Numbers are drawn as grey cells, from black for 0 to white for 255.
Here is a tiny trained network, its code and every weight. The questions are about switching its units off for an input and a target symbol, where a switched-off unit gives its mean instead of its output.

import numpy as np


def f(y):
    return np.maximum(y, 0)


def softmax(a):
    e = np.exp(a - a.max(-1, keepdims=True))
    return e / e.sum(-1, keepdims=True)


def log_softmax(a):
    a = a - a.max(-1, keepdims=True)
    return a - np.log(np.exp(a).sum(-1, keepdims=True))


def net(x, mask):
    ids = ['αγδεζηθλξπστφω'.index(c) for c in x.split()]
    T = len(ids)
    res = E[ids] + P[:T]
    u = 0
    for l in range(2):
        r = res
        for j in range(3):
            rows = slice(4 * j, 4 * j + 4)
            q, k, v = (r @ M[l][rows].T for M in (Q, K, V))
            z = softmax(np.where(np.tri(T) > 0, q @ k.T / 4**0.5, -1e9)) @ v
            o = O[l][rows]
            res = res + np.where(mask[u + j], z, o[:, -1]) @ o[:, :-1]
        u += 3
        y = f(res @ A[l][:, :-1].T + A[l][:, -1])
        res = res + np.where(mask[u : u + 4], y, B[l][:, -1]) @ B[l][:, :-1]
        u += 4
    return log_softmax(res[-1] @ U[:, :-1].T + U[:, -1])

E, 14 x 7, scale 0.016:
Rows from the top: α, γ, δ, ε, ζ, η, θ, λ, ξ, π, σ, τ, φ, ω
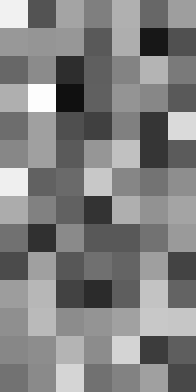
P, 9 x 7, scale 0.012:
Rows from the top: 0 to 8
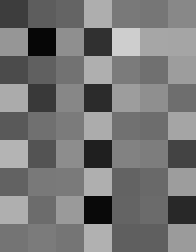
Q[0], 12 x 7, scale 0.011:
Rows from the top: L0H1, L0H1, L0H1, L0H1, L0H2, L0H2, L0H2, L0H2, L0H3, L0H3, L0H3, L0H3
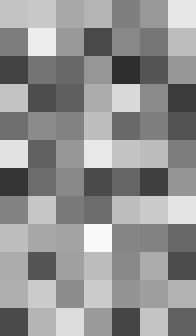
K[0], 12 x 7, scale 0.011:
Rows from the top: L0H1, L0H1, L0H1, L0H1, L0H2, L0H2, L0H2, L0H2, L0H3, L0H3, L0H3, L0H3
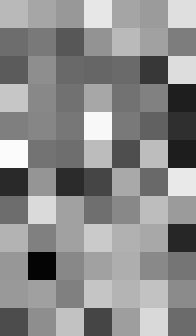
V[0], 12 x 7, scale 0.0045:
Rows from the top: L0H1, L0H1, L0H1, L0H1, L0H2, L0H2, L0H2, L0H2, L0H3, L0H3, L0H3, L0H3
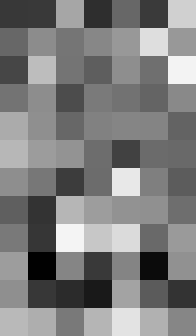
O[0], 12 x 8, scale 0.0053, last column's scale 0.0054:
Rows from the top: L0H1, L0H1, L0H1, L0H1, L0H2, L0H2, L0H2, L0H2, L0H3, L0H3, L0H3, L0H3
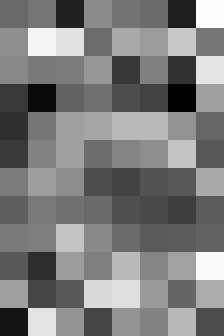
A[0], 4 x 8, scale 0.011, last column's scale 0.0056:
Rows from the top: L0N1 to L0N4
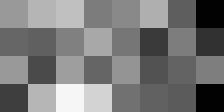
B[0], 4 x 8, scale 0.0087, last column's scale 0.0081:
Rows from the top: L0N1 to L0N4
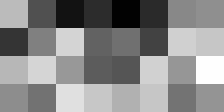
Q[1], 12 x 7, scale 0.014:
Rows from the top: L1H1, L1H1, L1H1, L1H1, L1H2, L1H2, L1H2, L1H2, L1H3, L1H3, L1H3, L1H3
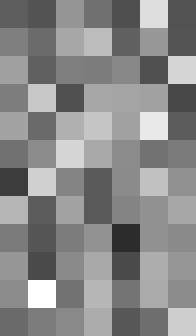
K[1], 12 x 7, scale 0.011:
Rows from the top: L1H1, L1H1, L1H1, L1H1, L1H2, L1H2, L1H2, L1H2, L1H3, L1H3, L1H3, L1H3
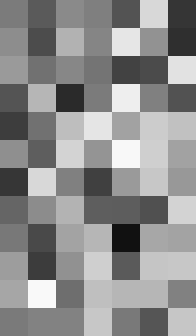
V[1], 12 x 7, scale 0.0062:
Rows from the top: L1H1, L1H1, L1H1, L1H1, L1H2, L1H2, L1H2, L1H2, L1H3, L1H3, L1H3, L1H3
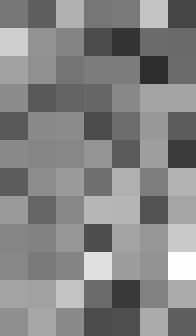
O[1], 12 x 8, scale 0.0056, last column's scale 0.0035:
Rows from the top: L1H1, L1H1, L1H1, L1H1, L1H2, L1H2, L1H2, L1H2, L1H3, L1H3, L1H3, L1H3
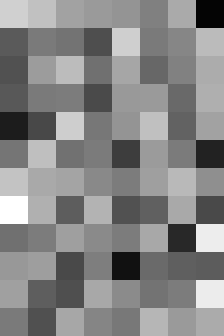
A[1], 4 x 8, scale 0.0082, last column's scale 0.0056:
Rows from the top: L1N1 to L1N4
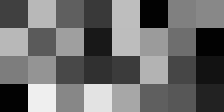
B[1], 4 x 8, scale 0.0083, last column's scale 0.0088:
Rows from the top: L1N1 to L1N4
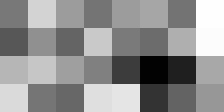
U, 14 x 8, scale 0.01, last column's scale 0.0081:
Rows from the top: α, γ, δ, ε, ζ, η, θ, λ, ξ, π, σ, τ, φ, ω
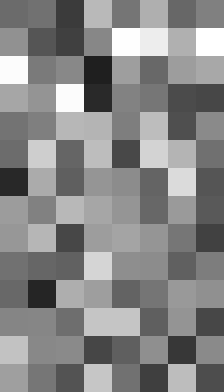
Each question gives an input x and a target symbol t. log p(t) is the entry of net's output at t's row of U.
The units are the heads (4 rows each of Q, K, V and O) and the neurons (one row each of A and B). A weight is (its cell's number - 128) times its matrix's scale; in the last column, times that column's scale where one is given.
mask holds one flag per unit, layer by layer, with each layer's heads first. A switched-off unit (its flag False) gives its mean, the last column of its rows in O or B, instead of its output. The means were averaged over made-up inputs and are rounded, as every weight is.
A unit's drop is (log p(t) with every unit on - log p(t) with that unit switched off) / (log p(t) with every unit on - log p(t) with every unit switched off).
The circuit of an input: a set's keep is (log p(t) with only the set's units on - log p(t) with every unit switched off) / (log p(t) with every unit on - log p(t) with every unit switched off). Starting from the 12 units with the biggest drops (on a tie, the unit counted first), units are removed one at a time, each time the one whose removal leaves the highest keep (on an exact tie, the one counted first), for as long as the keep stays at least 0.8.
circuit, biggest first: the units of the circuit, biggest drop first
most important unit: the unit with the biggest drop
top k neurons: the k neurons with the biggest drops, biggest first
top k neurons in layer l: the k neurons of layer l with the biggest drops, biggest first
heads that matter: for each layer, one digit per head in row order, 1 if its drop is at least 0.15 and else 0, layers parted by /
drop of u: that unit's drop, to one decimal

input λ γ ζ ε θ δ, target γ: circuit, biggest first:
[L1H3]
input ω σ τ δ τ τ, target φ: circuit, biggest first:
[L0N1; L1N3; L0H1; L1H3]
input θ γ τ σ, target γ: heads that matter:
101 / 001
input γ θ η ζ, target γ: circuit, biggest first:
[L0H3; L1N3]
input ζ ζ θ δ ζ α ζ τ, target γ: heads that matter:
000 / 000
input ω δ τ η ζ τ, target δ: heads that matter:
101 / 010
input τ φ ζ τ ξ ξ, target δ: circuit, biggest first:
[L0N3; L1H1; L1H2]
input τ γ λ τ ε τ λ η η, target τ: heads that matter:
001 / 000
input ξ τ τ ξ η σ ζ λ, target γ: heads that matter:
000 / 001
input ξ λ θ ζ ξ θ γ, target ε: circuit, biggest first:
[L1N2; L0N2]
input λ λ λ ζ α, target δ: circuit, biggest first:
[L1H2; L1N2]
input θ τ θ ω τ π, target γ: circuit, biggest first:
[L1H3; L0H3]
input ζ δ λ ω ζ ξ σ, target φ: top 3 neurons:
[L1N3; L1N2; L0N2]
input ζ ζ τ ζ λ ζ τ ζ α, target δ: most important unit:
L1N2
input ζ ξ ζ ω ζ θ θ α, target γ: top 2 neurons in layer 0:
[L0N2; L0N4]
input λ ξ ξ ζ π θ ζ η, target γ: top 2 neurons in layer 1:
[L1N3; L1N2]
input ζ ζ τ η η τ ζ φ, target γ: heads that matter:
000 / 001
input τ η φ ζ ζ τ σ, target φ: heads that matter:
000 / 000
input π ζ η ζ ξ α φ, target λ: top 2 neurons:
[L0N4; L0N2]
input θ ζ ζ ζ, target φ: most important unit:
L1N3
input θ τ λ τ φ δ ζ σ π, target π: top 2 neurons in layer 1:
[L1N4; L1N1]
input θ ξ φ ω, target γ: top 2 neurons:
[L1N2; L0N3]
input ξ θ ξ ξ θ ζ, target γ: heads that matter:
011 / 001
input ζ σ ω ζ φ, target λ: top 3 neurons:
[L0N4; L0N2; L1N4]
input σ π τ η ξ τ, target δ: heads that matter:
101 / 000
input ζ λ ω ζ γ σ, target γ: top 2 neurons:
[L1N2; L0N2]
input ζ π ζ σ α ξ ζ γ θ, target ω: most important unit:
L1H2
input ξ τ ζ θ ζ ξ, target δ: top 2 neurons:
[L1N3; L0N3]
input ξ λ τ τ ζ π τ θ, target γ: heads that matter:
001 / 000
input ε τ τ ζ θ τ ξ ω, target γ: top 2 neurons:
[L1N2; L0N2]
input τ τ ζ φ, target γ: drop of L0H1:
0.1
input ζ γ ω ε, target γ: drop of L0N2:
0.2
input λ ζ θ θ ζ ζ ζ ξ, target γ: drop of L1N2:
0.3
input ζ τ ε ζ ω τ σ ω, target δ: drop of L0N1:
0.4
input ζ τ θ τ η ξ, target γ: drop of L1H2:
0.1
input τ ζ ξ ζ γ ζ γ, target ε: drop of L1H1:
0.0
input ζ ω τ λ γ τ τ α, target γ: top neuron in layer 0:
[L0N1]
